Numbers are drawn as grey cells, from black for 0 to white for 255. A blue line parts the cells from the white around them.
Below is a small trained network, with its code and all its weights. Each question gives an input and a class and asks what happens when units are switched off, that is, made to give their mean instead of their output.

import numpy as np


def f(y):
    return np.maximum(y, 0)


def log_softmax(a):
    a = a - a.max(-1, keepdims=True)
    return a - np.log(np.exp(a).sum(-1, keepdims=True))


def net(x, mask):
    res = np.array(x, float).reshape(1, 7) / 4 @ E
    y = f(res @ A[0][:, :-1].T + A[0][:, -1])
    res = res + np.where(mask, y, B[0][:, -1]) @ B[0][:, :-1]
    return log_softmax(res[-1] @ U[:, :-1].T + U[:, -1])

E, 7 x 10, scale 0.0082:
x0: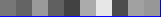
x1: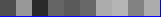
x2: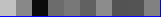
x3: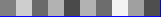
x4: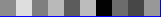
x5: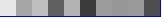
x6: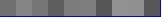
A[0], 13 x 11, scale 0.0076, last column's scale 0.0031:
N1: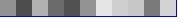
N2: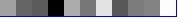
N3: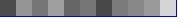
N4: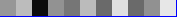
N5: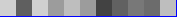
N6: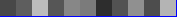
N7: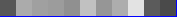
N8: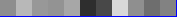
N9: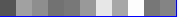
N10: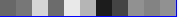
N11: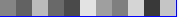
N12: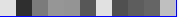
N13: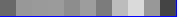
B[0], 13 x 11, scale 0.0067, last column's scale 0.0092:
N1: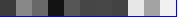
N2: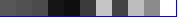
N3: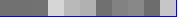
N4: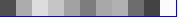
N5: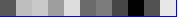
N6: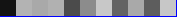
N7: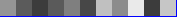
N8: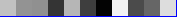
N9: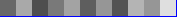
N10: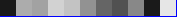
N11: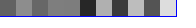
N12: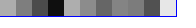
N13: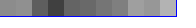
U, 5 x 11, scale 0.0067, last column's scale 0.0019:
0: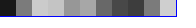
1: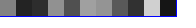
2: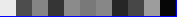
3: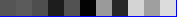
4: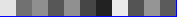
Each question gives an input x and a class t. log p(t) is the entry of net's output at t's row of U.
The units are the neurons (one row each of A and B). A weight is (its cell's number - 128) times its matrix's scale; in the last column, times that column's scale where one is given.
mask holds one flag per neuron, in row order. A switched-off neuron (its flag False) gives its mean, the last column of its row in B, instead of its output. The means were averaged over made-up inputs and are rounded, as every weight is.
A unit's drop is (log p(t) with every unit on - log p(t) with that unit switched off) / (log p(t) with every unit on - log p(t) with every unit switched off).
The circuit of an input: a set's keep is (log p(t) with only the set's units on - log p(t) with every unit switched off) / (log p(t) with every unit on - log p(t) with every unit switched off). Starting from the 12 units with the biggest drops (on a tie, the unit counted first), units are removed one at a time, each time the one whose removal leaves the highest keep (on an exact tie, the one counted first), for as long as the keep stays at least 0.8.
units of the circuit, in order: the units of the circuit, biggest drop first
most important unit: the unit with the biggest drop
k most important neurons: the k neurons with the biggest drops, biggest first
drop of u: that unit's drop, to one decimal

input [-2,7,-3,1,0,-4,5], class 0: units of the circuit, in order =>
[N2, N4]
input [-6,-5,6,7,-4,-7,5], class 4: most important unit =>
N10
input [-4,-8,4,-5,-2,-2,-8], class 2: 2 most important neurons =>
[N12, N4]
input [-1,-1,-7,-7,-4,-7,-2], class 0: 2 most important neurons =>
[N10, N7]
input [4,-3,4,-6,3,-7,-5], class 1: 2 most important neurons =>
[N1, N11]
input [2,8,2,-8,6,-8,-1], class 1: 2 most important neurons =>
[N10, N5]
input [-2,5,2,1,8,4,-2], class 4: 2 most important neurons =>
[N8, N10]
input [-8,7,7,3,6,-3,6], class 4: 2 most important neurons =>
[N8, N10]
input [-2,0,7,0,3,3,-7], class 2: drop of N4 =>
-0.1
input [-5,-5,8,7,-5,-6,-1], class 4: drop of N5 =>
0.3
